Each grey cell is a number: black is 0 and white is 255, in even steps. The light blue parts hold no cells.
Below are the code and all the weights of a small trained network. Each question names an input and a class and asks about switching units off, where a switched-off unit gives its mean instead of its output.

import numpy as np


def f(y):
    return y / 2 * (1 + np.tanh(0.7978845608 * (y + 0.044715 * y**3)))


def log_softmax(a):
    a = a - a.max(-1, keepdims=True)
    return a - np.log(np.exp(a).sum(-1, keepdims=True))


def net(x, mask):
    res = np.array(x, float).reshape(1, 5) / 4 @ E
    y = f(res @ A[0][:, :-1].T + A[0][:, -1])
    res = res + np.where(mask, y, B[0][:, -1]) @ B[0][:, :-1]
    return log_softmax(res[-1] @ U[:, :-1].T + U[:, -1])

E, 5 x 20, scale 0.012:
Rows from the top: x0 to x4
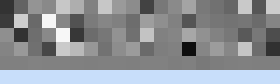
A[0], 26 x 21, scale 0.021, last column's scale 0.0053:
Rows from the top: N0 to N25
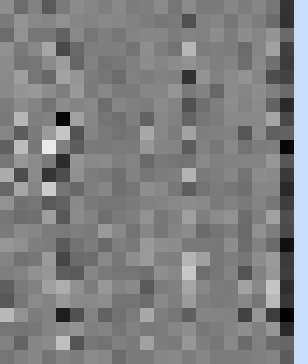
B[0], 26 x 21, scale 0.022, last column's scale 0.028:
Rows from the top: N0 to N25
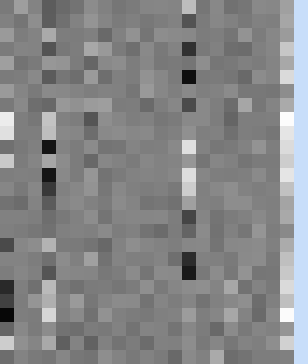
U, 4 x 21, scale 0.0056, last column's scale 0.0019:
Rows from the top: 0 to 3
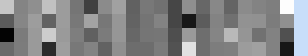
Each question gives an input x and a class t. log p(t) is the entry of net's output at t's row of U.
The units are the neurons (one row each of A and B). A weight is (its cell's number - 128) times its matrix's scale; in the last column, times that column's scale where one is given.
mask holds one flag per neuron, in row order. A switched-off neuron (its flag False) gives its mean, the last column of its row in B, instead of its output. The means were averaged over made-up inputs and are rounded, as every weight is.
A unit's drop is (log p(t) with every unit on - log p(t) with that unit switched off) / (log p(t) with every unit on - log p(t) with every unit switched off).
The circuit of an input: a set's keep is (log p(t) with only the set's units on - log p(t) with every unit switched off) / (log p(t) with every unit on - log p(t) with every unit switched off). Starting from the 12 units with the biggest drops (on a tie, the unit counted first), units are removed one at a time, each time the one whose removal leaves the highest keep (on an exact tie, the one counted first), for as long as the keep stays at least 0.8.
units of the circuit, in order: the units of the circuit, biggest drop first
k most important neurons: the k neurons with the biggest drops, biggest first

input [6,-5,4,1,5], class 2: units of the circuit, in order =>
(N20)
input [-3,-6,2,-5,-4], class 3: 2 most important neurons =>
(N12; N5)
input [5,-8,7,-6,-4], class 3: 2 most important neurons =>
(N12; N8)
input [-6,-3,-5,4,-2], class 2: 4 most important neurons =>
(N22; N9; N24; N17)
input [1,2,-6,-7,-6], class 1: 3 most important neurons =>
(N3; N19; N18)
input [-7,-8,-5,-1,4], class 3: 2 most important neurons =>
(N12; N20)
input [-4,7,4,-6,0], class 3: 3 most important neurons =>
(N10; N13; N5)
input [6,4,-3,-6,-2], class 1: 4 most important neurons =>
(N22; N19; N3; N18)
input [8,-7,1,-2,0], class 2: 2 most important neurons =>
(N20; N21)
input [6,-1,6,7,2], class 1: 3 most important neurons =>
(N8; N5; N22)
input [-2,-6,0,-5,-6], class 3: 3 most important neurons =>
(N12; N5; N14)
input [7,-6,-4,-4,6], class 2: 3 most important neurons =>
(N20; N21; N10)
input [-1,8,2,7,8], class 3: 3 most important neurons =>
(N10; N13; N19)
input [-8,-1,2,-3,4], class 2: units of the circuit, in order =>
(N22)
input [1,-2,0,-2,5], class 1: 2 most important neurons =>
(N10; N22)
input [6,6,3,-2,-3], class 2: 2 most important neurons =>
(N20; N12)
